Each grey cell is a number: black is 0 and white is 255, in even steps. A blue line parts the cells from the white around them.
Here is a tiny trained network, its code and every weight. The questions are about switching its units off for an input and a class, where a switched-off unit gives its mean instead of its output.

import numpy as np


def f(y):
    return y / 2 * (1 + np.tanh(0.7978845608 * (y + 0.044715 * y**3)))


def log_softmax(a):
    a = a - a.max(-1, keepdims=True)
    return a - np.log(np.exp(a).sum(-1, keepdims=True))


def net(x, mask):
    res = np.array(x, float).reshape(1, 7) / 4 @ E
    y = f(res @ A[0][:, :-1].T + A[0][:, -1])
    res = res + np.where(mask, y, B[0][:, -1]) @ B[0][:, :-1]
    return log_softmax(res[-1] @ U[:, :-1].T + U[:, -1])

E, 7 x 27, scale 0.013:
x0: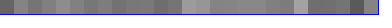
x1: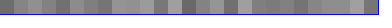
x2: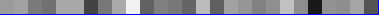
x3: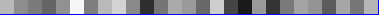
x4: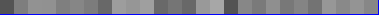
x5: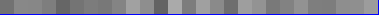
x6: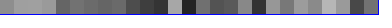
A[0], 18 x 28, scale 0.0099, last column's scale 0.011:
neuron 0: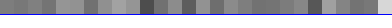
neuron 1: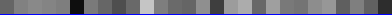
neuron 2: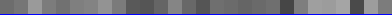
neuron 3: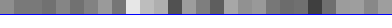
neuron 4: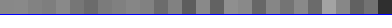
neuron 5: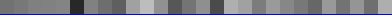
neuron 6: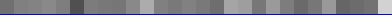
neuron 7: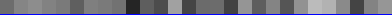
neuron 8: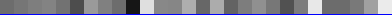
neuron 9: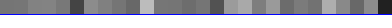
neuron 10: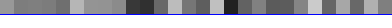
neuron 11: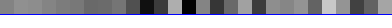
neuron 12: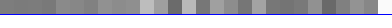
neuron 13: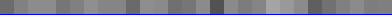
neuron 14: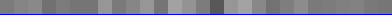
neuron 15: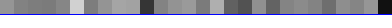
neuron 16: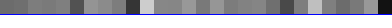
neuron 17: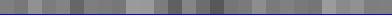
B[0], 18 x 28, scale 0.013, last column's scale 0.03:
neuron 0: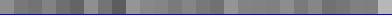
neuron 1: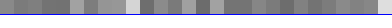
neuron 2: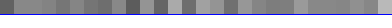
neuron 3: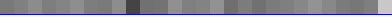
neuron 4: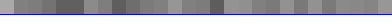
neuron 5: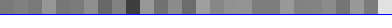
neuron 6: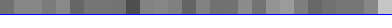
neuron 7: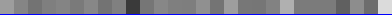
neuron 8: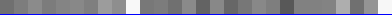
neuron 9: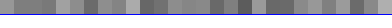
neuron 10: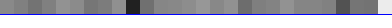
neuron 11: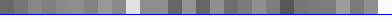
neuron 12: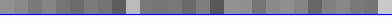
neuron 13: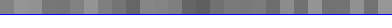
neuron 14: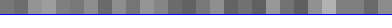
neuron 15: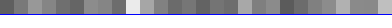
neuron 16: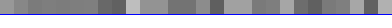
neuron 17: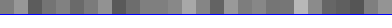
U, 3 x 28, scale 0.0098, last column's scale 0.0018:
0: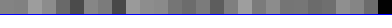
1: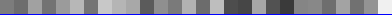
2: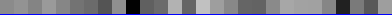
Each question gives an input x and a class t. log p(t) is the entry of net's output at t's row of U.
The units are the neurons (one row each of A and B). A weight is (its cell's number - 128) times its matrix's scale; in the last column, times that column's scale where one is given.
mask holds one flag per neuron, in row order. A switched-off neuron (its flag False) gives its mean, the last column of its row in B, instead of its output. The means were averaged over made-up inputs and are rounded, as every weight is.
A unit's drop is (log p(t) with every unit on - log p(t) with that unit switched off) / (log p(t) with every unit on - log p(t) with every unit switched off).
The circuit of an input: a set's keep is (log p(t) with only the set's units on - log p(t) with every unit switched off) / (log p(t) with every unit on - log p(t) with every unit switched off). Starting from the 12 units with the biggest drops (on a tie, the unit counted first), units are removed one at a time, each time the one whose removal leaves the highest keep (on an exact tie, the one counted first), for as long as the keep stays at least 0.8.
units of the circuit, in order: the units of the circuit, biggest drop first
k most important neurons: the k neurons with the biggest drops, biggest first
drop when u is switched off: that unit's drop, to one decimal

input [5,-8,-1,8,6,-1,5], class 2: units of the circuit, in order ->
(neuron 10)
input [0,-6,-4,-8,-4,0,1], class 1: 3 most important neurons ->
(neuron 1; neuron 9; neuron 8)
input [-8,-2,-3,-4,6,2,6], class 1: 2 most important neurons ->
(neuron 11; neuron 1)
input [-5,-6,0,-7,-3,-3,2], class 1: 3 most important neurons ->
(neuron 1; neuron 9; neuron 12)
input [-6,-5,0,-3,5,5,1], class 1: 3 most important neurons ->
(neuron 10; neuron 12; neuron 16)
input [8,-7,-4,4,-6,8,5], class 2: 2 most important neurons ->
(neuron 10; neuron 7)
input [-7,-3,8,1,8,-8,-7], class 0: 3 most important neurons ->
(neuron 10; neuron 7; neuron 12)
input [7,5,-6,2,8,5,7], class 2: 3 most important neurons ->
(neuron 7; neuron 10; neuron 1)
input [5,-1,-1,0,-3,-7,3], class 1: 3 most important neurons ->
(neuron 5; neuron 11; neuron 10)
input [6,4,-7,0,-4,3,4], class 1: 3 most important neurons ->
(neuron 8; neuron 5; neuron 11)
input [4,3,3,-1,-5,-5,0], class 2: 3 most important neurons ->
(neuron 8; neuron 15; neuron 11)
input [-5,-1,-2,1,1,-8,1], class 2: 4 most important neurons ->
(neuron 11; neuron 1; neuron 15; neuron 9)
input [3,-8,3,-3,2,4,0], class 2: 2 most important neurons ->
(neuron 8; neuron 15)
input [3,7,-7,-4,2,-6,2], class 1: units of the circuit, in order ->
(neuron 8)
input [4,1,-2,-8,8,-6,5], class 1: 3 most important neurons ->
(neuron 1; neuron 11; neuron 9)
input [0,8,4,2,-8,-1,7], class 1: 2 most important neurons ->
(neuron 11; neuron 12)
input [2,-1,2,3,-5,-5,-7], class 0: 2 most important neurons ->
(neuron 12; neuron 8)
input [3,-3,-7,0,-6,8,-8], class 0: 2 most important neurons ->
(neuron 16; neuron 12)
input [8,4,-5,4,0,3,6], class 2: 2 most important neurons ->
(neuron 10; neuron 7)
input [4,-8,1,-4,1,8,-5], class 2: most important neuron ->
(neuron 11)
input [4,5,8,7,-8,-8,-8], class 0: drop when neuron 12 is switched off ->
0.2
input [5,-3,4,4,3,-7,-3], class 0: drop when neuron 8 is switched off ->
0.3
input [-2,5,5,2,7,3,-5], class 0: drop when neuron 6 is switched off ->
0.0
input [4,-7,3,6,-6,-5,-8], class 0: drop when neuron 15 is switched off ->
0.1
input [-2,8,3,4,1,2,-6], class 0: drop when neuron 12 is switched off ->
0.3
